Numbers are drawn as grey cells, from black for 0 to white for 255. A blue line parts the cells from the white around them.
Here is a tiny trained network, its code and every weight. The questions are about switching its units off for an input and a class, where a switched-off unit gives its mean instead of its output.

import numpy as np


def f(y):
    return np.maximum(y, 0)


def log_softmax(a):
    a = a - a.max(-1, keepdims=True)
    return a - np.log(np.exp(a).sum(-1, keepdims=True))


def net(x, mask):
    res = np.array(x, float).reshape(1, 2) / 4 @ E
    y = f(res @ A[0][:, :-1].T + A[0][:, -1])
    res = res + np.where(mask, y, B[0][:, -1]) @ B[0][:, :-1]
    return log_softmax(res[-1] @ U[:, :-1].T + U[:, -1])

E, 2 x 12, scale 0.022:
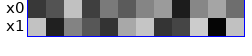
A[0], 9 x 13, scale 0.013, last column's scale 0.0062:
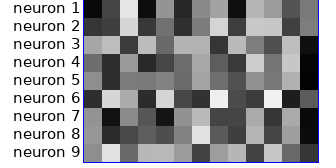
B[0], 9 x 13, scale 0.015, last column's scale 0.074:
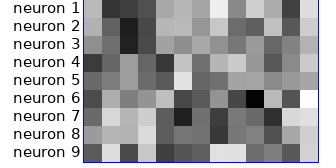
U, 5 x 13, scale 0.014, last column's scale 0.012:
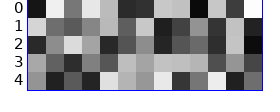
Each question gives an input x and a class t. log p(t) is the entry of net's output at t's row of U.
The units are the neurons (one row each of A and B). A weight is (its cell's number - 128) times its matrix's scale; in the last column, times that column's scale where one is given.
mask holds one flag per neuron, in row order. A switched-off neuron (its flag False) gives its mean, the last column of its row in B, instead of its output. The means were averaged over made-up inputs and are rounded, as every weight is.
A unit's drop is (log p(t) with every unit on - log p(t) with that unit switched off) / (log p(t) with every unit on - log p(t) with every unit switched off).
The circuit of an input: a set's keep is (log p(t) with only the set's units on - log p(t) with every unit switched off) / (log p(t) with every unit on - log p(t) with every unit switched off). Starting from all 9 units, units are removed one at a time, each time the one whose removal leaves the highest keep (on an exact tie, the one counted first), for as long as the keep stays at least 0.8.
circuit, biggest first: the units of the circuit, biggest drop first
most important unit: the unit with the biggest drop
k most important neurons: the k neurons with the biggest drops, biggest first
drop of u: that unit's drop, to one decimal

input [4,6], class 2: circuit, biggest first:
neuron 7
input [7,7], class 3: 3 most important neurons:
neuron 1; neuron 2; neuron 6
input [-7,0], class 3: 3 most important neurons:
neuron 6; neuron 3; neuron 7
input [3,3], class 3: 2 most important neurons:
neuron 6; neuron 1
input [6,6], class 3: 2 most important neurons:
neuron 1; neuron 2
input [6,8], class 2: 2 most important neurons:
neuron 7; neuron 8
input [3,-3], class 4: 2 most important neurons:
neuron 7; neuron 8
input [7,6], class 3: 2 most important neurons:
neuron 1; neuron 2
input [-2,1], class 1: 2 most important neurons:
neuron 6; neuron 9
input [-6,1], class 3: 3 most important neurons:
neuron 6; neuron 7; neuron 2
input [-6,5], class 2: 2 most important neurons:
neuron 1; neuron 2
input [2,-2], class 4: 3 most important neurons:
neuron 7; neuron 8; neuron 9
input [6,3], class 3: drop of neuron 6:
0.1
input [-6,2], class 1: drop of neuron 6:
0.1
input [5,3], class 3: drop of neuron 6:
0.0
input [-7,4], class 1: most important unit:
neuron 3
